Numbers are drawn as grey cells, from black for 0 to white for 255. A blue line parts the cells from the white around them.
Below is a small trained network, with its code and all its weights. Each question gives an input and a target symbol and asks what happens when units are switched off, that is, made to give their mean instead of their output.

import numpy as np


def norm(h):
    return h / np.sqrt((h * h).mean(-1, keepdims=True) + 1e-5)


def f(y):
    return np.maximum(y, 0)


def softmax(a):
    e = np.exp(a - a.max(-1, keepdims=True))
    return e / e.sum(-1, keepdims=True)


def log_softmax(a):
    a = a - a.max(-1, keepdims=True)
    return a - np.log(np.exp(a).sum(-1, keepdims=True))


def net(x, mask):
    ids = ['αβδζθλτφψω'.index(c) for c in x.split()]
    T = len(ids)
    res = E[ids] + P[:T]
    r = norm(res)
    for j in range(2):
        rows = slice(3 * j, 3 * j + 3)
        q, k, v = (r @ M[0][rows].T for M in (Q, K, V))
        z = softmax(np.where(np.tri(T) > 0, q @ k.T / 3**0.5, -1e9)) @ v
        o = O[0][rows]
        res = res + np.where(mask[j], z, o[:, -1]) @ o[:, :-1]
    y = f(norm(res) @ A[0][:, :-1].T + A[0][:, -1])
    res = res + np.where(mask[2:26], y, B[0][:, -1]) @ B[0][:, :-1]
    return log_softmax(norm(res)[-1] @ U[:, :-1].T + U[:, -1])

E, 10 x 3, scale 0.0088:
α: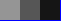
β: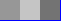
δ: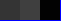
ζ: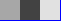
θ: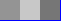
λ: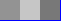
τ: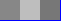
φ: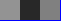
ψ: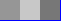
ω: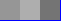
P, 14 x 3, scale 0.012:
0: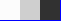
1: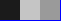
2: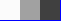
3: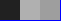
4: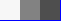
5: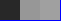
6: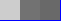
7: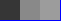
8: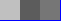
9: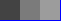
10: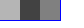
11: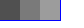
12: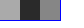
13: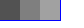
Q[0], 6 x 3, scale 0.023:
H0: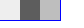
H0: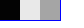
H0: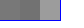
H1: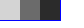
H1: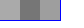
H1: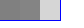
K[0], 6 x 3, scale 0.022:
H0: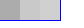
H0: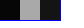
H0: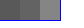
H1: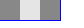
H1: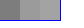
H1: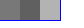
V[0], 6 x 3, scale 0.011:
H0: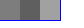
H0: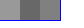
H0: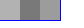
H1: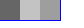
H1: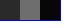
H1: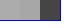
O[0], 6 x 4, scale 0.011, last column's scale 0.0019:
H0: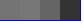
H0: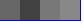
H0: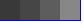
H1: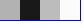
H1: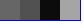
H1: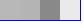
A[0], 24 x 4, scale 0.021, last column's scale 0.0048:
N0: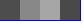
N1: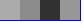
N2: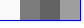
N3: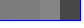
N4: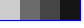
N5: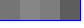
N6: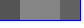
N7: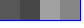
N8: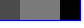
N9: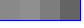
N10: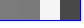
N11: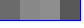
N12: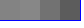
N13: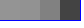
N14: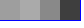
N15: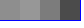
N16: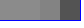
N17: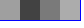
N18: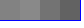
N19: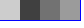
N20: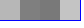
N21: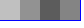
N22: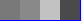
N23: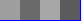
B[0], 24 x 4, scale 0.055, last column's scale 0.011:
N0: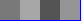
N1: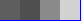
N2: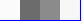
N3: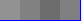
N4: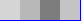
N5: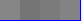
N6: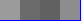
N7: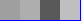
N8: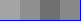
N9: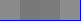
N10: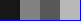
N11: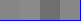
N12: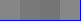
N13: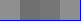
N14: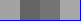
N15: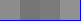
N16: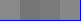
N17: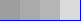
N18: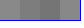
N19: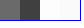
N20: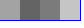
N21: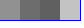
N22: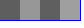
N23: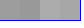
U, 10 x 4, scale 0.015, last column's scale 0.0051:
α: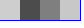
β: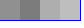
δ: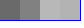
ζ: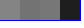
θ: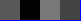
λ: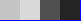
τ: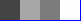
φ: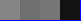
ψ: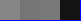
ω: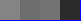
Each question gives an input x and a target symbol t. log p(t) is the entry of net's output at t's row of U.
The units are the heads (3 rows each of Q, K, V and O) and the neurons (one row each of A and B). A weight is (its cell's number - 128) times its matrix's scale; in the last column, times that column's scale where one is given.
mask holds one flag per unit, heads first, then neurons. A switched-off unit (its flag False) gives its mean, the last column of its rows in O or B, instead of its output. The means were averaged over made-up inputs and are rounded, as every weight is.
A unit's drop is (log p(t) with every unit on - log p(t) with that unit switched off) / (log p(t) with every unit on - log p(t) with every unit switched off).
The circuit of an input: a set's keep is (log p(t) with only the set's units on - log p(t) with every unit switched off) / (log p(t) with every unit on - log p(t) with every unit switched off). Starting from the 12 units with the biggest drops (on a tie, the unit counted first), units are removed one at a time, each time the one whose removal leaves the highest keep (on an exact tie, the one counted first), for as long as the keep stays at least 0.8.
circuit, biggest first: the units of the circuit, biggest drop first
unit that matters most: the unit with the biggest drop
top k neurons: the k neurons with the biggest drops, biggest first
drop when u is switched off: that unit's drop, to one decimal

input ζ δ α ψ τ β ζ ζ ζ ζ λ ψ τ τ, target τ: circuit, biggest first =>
(N2 N10)
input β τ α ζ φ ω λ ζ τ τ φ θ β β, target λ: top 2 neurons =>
(N19 N1)
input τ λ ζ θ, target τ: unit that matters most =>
N2
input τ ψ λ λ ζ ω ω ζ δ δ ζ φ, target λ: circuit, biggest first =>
(H1 N19 N2)
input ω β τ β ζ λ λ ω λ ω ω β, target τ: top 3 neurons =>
(N2 N10 N19)
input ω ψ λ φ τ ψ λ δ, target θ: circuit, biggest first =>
(H1 N2 N4)
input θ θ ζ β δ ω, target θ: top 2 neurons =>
(N2 N4)
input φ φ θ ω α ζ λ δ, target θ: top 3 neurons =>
(N2 N4 N1)
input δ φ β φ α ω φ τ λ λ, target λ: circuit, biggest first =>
(N19 N2)
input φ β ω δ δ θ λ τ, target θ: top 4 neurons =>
(N4 N2 N1 N17)
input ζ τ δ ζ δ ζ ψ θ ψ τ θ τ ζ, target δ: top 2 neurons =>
(N2 N10)
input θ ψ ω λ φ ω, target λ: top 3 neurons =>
(N19 N1 N2)
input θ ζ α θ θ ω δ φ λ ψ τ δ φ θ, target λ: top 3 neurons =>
(N19 N1 N10)
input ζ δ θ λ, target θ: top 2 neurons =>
(N2 N1)
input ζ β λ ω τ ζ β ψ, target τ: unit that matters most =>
H1
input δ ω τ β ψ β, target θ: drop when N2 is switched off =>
0.5
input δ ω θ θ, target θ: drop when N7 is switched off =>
0.2
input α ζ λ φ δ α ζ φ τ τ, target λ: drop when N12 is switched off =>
0.0
